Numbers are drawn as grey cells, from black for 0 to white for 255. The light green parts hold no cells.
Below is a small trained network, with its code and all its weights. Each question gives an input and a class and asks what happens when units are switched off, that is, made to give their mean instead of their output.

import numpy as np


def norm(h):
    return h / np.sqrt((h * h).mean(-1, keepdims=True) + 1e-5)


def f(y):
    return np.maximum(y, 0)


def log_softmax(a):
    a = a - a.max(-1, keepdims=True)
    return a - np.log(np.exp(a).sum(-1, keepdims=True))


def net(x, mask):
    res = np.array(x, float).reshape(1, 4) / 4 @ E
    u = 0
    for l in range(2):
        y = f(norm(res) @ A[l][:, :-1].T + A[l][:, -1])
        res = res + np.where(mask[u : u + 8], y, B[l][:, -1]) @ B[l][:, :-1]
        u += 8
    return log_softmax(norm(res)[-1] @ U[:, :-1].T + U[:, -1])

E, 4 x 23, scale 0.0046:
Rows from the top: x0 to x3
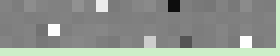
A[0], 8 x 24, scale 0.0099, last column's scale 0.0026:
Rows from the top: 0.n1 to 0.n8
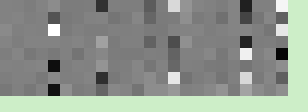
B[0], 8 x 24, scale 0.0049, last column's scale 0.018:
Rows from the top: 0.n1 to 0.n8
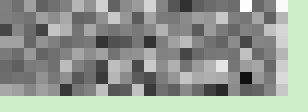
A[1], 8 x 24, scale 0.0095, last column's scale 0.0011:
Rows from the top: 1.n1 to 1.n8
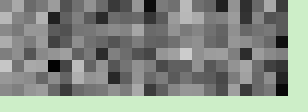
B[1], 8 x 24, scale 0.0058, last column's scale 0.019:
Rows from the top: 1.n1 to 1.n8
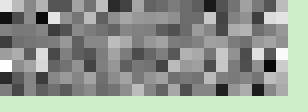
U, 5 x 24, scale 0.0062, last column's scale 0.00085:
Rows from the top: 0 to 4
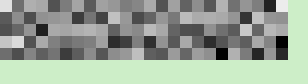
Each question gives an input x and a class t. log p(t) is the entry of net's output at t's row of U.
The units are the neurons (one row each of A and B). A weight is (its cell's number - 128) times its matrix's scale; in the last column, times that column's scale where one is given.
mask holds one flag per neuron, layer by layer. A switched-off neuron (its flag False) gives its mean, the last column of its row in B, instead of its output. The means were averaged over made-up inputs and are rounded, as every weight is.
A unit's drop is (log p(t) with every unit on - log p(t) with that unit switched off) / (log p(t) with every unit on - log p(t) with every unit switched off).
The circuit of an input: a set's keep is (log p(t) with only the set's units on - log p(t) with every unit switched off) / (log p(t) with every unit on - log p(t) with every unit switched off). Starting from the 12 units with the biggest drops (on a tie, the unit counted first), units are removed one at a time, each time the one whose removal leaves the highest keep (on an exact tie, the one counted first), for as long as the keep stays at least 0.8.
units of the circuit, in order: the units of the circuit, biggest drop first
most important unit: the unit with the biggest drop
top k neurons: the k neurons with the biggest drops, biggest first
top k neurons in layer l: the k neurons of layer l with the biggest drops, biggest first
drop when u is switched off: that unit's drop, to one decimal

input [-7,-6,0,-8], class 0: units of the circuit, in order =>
[0.n1; 0.n3]
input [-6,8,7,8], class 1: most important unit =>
0.n7
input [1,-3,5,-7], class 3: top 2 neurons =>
[0.n4; 1.n1]
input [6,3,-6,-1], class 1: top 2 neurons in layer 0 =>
[0.n6; 0.n1]
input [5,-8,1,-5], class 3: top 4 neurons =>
[1.n1; 0.n4; 1.n5; 0.n7]
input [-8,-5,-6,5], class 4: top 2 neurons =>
[0.n8; 0.n7]
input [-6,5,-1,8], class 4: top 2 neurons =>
[0.n8; 0.n6]
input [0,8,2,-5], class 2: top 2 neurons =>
[0.n1; 0.n7]
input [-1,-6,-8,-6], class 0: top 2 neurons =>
[0.n1; 0.n7]
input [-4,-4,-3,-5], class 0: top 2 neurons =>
[0.n1; 0.n3]
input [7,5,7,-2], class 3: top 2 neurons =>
[0.n1; 1.n1]
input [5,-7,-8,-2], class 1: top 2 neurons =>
[0.n6; 0.n1]
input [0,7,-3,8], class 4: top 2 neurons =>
[0.n1; 0.n7]
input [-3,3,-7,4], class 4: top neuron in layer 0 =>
[0.n8]
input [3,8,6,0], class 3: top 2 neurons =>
[0.n1; 0.n6]
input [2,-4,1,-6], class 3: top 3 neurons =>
[0.n4; 1.n1; 0.n6]
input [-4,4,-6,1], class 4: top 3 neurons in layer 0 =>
[0.n8; 0.n7; 0.n5]
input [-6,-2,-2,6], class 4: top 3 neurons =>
[0.n8; 0.n7; 1.n2]
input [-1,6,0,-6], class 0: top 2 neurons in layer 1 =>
[1.n6; 1.n2]
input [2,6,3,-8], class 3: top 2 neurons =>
[0.n4; 1.n1]
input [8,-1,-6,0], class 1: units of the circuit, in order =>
[0.n1]
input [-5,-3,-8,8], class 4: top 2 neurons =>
[0.n8; 1.n2]
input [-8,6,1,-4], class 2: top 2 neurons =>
[0.n1; 1.n5]
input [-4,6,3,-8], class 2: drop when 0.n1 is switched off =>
1.1
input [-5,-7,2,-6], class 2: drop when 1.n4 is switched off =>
0.0
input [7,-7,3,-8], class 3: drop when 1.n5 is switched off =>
0.1
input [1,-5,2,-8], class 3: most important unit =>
0.n4
